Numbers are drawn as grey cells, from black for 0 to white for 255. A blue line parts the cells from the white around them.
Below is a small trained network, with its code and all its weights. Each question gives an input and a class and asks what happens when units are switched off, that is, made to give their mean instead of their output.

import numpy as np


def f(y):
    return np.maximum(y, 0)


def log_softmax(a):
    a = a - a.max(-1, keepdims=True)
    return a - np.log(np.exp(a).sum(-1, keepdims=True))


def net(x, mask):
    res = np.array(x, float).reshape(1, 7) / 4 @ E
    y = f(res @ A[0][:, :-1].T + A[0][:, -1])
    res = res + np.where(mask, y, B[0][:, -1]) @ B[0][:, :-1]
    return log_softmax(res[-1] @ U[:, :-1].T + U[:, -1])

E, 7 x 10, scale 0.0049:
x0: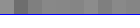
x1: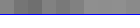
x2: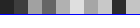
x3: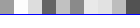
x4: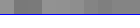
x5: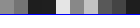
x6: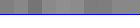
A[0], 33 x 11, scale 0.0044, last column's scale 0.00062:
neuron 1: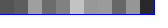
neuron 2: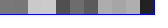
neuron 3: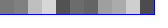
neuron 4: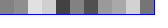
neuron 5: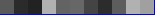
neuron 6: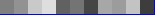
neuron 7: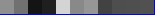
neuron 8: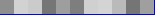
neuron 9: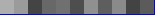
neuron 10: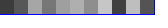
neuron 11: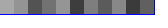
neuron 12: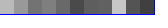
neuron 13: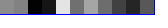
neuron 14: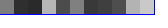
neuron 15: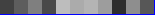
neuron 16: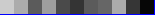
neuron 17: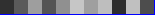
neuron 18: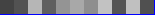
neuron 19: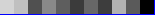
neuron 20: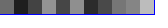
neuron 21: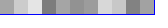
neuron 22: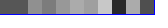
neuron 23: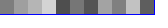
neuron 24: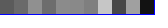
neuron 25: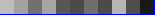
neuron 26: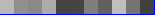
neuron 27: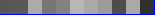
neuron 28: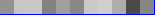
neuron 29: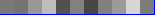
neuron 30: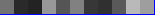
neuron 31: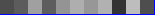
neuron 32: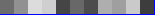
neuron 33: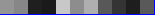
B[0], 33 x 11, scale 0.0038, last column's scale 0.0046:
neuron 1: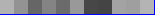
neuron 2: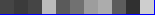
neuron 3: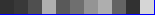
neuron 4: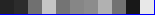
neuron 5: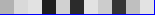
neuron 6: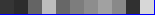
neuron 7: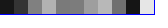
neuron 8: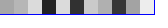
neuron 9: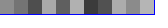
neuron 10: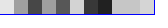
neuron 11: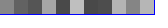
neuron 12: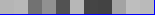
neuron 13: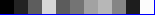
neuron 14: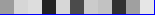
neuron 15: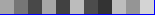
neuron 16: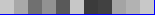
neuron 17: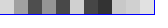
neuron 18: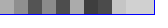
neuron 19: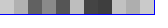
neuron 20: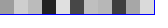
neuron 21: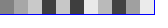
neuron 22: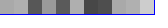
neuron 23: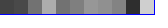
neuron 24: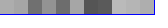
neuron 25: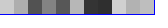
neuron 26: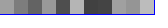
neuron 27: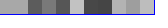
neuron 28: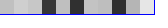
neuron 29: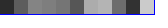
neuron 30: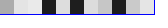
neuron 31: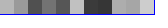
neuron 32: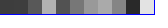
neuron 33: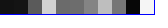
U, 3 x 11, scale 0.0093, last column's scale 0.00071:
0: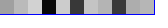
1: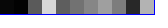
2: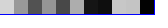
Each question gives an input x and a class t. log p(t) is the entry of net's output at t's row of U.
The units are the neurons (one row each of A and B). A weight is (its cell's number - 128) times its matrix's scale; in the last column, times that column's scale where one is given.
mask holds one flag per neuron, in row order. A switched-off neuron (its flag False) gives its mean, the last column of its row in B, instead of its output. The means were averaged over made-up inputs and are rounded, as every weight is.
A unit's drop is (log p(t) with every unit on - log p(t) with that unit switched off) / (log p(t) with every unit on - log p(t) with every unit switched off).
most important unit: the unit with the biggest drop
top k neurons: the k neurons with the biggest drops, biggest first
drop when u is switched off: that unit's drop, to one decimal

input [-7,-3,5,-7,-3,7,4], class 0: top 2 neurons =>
(neuron 30; neuron 5)
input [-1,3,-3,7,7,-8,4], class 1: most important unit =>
neuron 4
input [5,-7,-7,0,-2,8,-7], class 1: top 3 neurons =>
(neuron 13; neuron 33; neuron 7)
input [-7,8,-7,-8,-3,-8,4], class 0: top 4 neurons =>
(neuron 30; neuron 5; neuron 14; neuron 20)
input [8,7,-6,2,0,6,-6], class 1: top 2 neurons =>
(neuron 13; neuron 33)
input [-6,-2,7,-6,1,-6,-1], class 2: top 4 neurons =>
(neuron 10; neuron 17; neuron 18; neuron 31)
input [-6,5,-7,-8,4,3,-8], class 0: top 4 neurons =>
(neuron 30; neuron 5; neuron 14; neuron 20)
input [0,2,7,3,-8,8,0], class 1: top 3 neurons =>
(neuron 13; neuron 33; neuron 7)
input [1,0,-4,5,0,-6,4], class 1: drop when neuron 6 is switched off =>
0.2
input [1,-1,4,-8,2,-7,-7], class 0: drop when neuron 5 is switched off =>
0.3
